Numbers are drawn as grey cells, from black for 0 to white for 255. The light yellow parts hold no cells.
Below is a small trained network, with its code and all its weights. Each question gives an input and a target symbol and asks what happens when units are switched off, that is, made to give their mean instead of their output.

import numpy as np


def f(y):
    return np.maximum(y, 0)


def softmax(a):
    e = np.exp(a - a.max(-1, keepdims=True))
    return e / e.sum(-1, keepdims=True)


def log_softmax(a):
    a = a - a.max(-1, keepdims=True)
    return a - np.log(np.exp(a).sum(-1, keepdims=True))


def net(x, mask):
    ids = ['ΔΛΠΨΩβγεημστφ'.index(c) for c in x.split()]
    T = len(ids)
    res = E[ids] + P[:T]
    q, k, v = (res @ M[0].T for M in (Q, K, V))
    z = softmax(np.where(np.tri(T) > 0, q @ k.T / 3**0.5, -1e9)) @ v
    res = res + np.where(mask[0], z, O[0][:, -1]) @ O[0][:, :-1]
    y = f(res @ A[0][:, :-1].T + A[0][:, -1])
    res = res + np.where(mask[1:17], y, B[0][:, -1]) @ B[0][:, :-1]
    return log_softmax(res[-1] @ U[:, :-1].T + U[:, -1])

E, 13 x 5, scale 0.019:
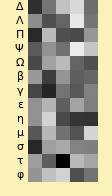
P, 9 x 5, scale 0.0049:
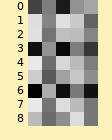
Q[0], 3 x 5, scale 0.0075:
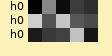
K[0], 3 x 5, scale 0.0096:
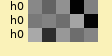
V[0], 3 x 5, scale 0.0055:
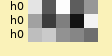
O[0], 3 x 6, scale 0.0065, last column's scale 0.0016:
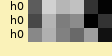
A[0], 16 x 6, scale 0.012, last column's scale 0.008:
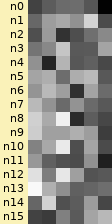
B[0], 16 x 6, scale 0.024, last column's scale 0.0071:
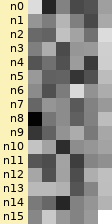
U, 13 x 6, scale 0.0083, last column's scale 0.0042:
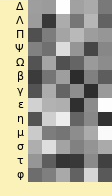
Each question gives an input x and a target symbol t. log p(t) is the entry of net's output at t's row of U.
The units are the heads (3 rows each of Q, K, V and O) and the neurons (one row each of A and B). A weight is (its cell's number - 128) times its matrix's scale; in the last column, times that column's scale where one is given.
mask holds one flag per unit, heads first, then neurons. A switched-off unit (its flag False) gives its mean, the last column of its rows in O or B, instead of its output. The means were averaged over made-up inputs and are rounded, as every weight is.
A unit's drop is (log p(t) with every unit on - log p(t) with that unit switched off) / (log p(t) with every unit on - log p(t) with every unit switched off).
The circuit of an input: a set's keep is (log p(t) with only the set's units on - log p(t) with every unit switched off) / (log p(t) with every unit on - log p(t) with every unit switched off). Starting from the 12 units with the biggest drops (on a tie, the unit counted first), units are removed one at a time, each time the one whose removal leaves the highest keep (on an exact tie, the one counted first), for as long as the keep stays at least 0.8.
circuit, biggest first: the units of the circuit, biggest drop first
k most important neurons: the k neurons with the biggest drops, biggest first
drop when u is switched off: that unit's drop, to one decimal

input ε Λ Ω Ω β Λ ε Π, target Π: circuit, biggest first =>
n2, n6, n13
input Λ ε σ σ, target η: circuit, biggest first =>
n15, n2
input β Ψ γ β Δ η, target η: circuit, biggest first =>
n13, n8, n2
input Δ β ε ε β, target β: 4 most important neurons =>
n4, n8, n11, n12
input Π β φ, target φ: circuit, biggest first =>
n8, n12, n6, n10
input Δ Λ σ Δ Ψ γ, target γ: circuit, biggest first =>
n4
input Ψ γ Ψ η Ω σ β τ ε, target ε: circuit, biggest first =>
n4, n5
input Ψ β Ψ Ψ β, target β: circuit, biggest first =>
n4, n8, n12
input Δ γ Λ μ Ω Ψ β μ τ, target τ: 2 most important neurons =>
n5, n15
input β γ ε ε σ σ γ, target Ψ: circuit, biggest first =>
n0, n2, h0
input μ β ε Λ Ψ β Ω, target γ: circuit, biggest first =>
h0, n3
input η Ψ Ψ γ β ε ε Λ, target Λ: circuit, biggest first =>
n12, n15
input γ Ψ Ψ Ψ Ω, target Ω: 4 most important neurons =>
n8, n10, n3, n2
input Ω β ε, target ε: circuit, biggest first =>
n13, n5
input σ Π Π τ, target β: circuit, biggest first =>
n11, h0, n2
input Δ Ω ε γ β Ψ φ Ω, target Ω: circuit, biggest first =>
n8, n10, n3
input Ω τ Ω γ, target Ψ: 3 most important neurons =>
n0, n2, n4
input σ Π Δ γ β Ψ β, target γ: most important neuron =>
n4
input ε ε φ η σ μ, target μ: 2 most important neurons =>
n6, n14
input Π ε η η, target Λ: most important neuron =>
n2
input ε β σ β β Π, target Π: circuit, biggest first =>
n2, n13, n6
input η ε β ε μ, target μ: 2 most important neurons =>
n6, n10
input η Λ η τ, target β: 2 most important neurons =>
n11, n2
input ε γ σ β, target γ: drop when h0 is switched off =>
0.1
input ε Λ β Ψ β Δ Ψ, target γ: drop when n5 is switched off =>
0.2
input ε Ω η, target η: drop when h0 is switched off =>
-0.1
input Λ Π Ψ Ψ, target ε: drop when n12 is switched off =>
-0.1
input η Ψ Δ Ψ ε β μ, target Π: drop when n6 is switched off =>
0.2
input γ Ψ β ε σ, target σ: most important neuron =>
n10
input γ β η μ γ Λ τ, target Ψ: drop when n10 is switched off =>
0.1
